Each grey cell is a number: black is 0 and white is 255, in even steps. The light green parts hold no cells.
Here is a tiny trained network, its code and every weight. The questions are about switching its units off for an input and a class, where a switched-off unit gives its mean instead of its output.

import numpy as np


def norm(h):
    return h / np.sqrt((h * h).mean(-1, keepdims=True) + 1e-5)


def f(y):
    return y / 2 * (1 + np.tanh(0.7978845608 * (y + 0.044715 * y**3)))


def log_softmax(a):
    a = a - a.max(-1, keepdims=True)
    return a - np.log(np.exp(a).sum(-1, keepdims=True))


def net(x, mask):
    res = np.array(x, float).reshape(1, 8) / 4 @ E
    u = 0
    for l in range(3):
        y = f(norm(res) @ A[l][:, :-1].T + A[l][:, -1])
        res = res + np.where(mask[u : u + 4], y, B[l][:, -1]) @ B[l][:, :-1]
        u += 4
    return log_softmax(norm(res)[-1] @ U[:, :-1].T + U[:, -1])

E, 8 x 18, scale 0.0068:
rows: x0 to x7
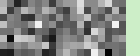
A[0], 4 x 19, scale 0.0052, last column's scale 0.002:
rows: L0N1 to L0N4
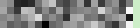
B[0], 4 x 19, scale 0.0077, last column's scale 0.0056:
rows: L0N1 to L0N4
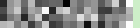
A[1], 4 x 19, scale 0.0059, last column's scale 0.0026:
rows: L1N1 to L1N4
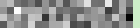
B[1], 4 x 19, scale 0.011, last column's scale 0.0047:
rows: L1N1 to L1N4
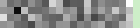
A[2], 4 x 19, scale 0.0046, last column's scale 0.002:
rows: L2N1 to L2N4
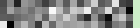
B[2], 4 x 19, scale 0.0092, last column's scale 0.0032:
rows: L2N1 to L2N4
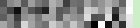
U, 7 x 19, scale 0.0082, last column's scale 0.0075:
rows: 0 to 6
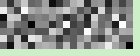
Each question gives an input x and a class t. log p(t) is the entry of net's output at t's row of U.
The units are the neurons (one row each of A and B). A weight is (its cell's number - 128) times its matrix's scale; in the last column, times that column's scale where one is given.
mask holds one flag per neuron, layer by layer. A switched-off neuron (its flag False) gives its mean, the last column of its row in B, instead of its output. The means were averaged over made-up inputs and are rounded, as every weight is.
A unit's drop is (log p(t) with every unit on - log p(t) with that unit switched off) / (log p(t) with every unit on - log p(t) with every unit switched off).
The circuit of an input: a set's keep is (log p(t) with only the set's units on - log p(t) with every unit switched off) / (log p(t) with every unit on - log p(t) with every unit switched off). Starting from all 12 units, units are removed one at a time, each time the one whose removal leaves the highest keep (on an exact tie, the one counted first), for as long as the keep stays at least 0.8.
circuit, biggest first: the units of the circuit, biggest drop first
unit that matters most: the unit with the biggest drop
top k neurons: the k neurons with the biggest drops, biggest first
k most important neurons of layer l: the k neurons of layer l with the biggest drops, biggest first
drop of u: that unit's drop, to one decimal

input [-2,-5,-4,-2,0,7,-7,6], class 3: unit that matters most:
L0N4
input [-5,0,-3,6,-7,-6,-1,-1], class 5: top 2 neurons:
L1N3; L0N3
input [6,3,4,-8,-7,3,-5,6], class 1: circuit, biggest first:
L2N4; L0N1
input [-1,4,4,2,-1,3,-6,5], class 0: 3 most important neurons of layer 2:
L2N2; L2N3; L2N4
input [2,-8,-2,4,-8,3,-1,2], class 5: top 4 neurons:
L1N3; L2N4; L1N2; L2N2
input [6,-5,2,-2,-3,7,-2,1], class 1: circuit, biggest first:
L0N1; L0N3; L2N2
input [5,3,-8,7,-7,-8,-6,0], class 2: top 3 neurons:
L0N1; L1N1; L2N3
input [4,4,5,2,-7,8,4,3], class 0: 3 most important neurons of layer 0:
L0N2; L0N3; L0N4
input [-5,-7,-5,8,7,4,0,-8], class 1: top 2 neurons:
L1N2; L0N1
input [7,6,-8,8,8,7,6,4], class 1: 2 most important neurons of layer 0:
L0N1; L0N3
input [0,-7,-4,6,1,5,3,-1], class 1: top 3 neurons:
L1N2; L0N1; L0N3
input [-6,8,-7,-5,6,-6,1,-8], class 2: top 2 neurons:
L0N1; L1N1
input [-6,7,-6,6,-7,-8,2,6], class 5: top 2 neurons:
L1N3; L2N3
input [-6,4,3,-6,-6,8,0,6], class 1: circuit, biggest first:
L2N4
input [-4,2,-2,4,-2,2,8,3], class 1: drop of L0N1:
0.2
